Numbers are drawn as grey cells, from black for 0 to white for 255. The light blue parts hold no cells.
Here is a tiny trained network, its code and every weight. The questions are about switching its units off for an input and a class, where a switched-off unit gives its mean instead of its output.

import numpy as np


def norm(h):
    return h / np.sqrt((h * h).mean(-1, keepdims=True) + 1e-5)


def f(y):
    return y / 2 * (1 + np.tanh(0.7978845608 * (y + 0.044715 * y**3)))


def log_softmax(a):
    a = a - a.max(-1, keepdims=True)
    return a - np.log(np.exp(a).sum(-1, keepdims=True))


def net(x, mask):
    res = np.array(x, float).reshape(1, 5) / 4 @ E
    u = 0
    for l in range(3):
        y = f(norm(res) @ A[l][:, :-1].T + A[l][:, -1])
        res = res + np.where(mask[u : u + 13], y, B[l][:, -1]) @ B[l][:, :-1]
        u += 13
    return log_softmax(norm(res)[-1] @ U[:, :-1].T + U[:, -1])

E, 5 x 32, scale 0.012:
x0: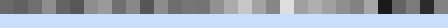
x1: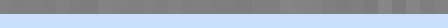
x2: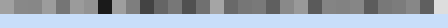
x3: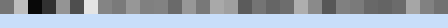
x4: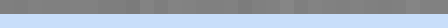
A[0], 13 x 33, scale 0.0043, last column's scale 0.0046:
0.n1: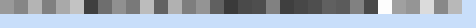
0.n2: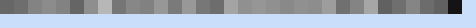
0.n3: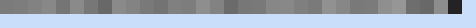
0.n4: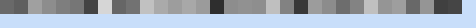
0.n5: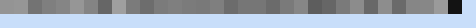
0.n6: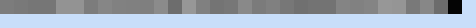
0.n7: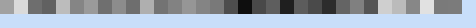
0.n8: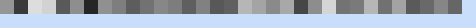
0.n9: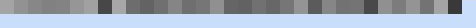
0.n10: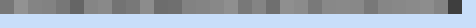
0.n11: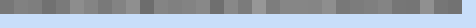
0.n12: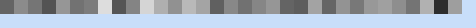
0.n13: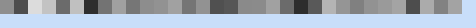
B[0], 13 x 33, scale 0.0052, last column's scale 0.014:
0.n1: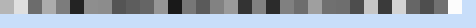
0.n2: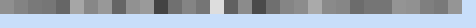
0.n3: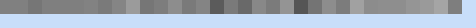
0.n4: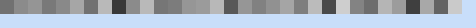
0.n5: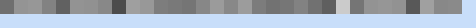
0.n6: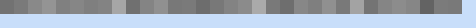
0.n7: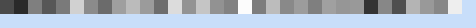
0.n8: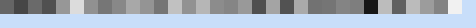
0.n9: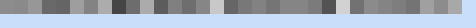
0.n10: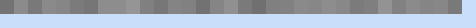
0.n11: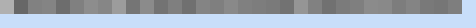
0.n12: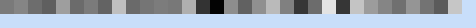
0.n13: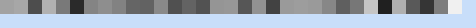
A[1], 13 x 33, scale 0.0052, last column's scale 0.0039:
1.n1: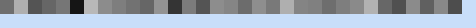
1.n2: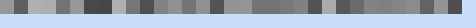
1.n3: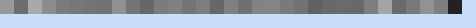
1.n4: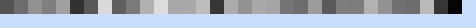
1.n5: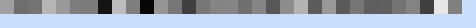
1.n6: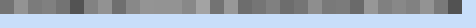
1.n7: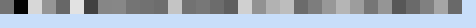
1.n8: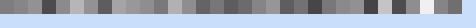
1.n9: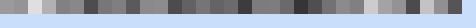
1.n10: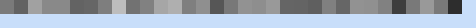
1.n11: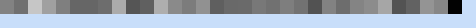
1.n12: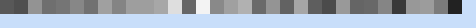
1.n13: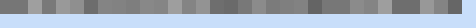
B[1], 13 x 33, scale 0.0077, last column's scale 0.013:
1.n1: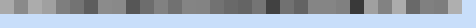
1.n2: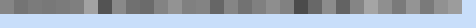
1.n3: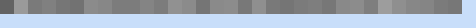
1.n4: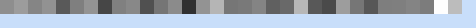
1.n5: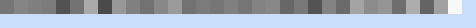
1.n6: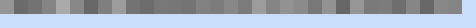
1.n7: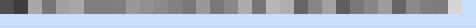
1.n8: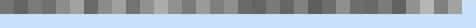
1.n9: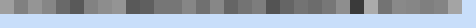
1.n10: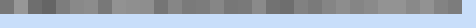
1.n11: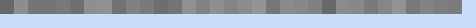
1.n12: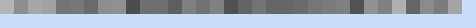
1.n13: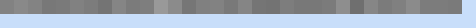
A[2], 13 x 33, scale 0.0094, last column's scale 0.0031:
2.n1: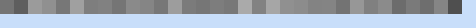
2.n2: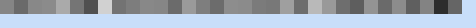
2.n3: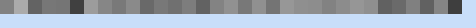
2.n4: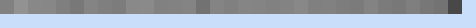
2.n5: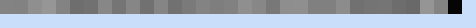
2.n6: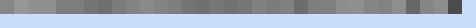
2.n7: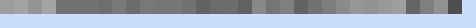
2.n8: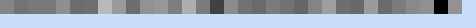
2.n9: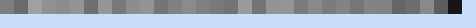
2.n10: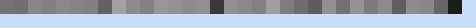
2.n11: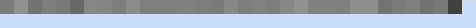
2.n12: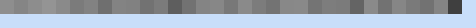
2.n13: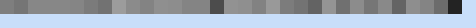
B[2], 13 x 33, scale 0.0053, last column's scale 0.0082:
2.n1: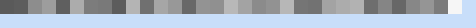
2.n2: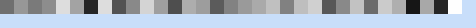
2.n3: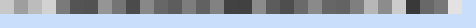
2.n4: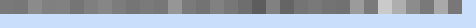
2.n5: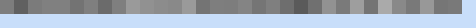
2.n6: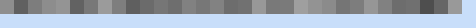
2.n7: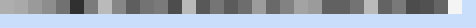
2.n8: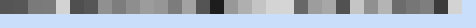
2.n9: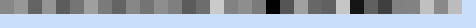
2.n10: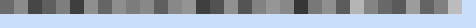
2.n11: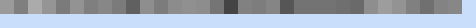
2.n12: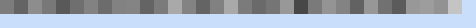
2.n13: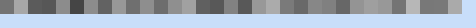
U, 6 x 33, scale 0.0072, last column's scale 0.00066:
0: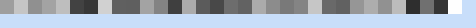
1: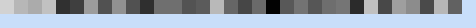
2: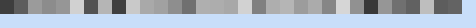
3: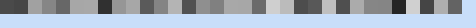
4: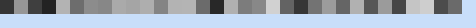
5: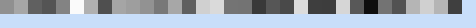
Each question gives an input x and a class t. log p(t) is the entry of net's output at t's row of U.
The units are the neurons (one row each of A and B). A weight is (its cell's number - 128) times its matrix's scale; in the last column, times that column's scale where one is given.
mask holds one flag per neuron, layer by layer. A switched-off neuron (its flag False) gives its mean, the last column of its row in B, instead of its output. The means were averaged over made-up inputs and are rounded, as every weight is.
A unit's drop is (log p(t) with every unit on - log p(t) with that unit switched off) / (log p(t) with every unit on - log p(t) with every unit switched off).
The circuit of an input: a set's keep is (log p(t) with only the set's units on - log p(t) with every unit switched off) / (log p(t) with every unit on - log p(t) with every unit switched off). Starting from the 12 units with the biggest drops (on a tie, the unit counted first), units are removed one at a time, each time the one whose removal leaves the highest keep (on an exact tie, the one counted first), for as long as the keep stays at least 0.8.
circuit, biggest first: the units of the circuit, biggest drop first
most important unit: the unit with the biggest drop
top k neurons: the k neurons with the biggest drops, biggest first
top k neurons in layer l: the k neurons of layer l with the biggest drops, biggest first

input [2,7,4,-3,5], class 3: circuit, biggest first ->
0.n1
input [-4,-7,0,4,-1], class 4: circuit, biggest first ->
0.n7, 1.n4
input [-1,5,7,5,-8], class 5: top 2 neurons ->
0.n1, 0.n13
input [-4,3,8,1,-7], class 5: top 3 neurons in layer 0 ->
0.n7, 0.n13, 0.n9
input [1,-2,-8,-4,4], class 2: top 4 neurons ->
0.n4, 0.n1, 0.n8, 1.n4
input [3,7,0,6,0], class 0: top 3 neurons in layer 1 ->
1.n4, 1.n5, 1.n1
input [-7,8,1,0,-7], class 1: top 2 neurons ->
0.n1, 0.n8
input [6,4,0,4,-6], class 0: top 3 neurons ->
1.n4, 1.n1, 1.n5
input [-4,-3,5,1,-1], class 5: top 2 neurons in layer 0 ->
0.n7, 0.n13
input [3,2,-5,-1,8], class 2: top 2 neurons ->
0.n4, 0.n1
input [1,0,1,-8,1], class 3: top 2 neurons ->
0.n8, 0.n13
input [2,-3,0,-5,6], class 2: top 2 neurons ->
0.n4, 0.n8
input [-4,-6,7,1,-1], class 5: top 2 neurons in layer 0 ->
0.n7, 0.n13
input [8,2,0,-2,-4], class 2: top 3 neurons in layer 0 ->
0.n12, 0.n13, 0.n2
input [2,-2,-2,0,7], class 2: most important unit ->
0.n1
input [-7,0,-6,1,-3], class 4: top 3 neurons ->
0.n7, 0.n12, 1.n4
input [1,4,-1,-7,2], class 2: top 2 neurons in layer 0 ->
0.n8, 0.n4
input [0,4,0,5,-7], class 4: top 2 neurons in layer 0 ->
0.n13, 0.n1
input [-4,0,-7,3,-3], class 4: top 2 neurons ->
0.n12, 0.n7
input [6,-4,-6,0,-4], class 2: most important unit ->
0.n1
